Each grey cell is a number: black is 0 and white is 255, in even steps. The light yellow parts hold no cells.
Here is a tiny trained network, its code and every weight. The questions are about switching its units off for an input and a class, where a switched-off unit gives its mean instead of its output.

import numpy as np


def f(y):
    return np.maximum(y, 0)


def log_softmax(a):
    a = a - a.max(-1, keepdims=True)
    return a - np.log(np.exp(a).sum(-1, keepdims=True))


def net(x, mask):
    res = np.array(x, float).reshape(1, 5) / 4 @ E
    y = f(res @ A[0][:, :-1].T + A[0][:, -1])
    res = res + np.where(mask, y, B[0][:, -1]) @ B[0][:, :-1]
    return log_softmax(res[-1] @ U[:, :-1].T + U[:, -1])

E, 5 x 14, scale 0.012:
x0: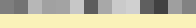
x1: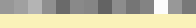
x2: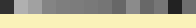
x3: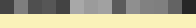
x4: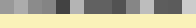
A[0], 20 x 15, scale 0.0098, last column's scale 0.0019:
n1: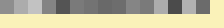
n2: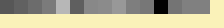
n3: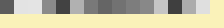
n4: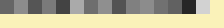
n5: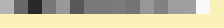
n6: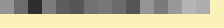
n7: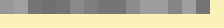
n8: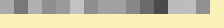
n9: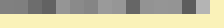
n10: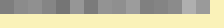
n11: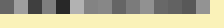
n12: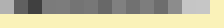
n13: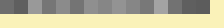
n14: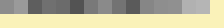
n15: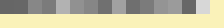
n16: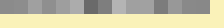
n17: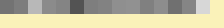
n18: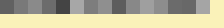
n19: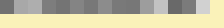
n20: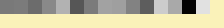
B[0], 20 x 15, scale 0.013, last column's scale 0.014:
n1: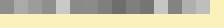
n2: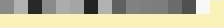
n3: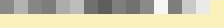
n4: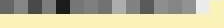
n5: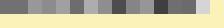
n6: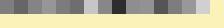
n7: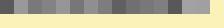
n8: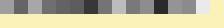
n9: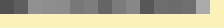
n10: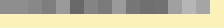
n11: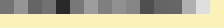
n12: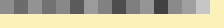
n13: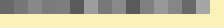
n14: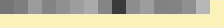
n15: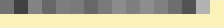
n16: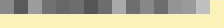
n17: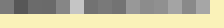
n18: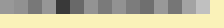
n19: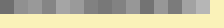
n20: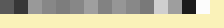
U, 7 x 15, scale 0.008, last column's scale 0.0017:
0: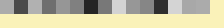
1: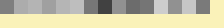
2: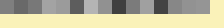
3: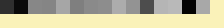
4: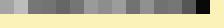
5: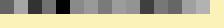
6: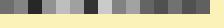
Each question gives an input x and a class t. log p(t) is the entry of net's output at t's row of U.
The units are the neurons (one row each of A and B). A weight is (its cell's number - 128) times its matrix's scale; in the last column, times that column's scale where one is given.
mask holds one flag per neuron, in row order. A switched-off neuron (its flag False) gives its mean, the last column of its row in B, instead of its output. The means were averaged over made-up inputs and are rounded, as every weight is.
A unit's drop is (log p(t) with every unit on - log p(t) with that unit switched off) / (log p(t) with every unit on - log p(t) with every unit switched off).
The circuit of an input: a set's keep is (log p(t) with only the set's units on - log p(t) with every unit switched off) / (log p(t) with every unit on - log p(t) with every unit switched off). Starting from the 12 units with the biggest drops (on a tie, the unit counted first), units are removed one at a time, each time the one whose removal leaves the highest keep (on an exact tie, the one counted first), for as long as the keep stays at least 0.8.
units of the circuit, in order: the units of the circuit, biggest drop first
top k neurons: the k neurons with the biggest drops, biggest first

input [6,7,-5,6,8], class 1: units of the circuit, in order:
(n3)
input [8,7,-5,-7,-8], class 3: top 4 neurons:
(n20 n15 n13 n12)
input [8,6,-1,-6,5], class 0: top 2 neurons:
(n8 n16)
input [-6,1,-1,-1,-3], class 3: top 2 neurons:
(n20 n11)
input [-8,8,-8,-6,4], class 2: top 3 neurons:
(n6 n5 n12)
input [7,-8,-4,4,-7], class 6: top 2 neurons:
(n2 n8)
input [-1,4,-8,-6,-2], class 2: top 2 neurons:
(n5 n6)
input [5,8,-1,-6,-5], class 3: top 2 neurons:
(n20 n15)
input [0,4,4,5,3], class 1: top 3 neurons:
(n3 n1 n19)
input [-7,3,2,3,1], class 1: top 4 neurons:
(n3 n1 n19 n14)
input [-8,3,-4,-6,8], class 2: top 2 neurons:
(n6 n12)
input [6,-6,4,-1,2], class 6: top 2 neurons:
(n2 n12)
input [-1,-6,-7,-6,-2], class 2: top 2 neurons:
(n5 n6)
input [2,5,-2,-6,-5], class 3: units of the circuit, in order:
(n20)
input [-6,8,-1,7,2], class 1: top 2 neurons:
(n3 n1)
